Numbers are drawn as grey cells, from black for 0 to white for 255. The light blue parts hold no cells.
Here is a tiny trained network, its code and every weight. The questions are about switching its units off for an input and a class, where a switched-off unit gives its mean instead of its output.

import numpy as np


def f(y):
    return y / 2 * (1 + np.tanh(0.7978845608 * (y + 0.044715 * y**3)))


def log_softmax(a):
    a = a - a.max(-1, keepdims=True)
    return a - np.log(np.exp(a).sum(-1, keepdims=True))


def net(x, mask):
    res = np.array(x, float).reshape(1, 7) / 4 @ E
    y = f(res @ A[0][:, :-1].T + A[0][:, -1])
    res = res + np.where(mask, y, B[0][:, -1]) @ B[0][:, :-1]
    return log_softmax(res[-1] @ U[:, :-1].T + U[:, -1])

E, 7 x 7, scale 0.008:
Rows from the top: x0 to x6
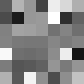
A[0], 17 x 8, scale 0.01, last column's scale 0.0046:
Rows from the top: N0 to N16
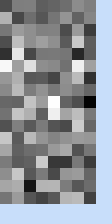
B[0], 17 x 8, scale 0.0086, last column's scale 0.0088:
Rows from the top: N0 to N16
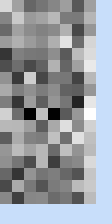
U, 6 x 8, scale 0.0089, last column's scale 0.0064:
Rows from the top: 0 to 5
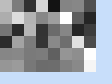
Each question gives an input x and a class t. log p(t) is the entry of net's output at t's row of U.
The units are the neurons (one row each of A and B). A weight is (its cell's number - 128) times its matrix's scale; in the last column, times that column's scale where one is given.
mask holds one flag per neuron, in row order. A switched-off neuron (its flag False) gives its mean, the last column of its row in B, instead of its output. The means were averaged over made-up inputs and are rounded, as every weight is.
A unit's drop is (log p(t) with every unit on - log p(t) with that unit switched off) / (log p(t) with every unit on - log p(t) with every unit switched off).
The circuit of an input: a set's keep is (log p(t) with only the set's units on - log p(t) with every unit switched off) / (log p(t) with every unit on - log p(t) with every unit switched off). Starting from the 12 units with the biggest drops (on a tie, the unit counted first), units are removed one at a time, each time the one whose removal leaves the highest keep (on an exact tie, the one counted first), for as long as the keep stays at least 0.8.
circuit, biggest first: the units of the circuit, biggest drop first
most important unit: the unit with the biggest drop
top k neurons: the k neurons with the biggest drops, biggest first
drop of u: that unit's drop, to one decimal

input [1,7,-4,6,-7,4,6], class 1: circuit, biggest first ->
(N10, N3)
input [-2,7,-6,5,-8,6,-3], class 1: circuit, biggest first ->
(N10, N3, N0)
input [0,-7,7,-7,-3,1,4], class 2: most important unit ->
N6
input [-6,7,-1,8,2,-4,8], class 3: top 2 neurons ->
(N11, N9)
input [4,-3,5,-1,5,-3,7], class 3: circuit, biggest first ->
(N5, N11)
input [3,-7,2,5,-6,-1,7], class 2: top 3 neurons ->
(N6, N14, N16)
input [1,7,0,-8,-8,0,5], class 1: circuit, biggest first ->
(N3, N10)
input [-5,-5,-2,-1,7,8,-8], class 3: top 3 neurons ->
(N15, N4, N9)
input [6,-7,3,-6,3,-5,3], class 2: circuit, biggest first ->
(N6, N14)
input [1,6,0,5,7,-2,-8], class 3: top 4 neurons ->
(N15, N4, N3, N10)
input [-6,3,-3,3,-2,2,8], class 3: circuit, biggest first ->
(N11, N5)
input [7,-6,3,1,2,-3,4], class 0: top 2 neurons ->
(N9, N8)
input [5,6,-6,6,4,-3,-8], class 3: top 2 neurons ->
(N15, N4)
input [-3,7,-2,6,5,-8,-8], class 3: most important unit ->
N15
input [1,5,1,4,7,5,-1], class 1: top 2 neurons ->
(N12, N1)
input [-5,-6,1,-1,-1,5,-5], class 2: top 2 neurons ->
(N9, N6)
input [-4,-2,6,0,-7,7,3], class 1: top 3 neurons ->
(N10, N9, N3)
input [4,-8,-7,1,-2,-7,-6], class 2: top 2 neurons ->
(N6, N14)
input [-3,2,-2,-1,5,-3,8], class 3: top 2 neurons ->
(N11, N5)
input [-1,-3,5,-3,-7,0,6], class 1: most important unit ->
N3
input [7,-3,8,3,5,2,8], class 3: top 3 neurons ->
(N5, N11, N13)
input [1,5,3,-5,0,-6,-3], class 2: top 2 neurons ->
(N8, N11)
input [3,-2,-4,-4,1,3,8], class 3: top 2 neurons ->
(N5, N11)
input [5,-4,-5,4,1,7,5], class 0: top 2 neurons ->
(N9, N16)
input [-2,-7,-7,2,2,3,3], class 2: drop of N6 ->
0.2
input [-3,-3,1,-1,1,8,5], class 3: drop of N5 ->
0.2
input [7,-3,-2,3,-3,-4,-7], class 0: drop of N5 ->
0.1
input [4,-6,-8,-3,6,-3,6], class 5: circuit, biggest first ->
(N5)
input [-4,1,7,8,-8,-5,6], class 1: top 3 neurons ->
(N3, N10, N9)
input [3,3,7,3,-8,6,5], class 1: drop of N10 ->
0.2
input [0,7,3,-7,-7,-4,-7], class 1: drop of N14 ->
0.1
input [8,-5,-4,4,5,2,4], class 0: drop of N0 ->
0.0
